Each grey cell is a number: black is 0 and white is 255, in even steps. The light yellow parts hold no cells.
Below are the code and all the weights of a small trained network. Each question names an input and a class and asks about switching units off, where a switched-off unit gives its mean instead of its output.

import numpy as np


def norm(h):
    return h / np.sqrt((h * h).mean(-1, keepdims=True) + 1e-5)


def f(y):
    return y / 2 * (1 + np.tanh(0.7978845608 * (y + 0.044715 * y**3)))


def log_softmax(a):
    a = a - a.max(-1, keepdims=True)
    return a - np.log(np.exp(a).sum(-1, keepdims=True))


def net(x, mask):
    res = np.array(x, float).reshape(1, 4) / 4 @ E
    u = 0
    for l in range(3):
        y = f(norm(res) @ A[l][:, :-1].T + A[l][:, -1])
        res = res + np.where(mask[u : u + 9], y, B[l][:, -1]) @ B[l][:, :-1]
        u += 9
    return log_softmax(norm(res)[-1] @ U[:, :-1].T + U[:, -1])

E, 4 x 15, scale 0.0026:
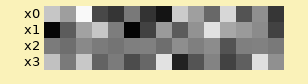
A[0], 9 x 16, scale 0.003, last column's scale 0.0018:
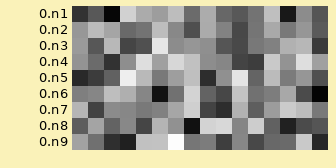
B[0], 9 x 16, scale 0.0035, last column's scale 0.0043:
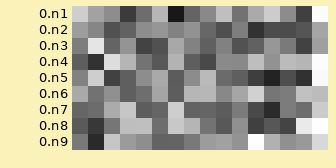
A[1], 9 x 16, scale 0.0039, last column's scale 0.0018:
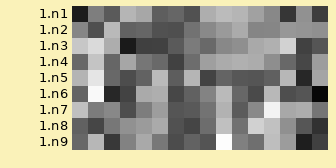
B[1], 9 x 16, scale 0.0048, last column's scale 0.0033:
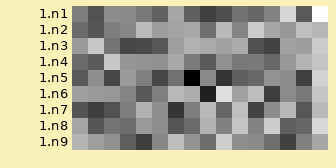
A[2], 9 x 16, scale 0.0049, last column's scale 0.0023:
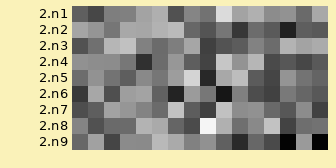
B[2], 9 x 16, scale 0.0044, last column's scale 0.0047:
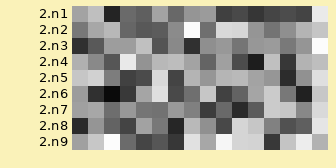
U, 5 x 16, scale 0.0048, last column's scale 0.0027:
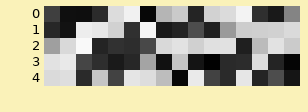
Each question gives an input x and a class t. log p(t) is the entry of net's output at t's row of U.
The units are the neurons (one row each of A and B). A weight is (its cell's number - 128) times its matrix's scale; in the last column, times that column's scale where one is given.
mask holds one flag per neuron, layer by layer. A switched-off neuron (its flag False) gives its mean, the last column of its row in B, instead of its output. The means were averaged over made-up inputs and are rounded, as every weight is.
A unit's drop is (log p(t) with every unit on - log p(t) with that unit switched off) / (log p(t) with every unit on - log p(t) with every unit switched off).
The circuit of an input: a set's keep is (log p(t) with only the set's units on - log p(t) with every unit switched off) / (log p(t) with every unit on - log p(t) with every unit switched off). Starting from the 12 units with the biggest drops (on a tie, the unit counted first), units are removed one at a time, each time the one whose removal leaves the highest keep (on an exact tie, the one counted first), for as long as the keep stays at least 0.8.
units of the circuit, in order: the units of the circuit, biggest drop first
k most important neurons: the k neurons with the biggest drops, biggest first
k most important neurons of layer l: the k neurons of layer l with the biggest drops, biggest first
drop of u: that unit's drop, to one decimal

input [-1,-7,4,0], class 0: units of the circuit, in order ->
0.n9, 1.n7
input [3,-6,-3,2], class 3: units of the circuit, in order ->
1.n5
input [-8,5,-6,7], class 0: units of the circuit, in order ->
0.n5, 2.n6
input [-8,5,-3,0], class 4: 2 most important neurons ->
0.n8, 0.n1
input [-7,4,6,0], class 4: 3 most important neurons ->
0.n8, 0.n1, 0.n5
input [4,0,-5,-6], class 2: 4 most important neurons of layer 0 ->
0.n8, 0.n4, 0.n9, 0.n2
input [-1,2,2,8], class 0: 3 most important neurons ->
0.n4, 0.n9, 2.n6
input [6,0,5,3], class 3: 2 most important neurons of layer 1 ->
1.n5, 1.n3
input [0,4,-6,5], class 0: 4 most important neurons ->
0.n4, 0.n9, 2.n6, 0.n5
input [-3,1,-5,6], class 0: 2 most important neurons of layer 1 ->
1.n4, 1.n1
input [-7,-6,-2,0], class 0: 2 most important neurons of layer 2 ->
2.n1, 2.n8
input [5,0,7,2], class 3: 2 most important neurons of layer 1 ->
1.n5, 1.n3
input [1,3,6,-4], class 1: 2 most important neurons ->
0.n8, 1.n1
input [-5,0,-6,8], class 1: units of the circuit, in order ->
2.n3
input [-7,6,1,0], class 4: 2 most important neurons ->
0.n8, 1.n6
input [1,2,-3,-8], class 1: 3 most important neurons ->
0.n8, 1.n1, 0.n5
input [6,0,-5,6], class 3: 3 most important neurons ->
1.n5, 0.n4, 0.n9
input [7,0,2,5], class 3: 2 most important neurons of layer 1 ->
1.n5, 1.n6
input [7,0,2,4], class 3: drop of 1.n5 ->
0.9
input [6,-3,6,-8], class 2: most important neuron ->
0.n8
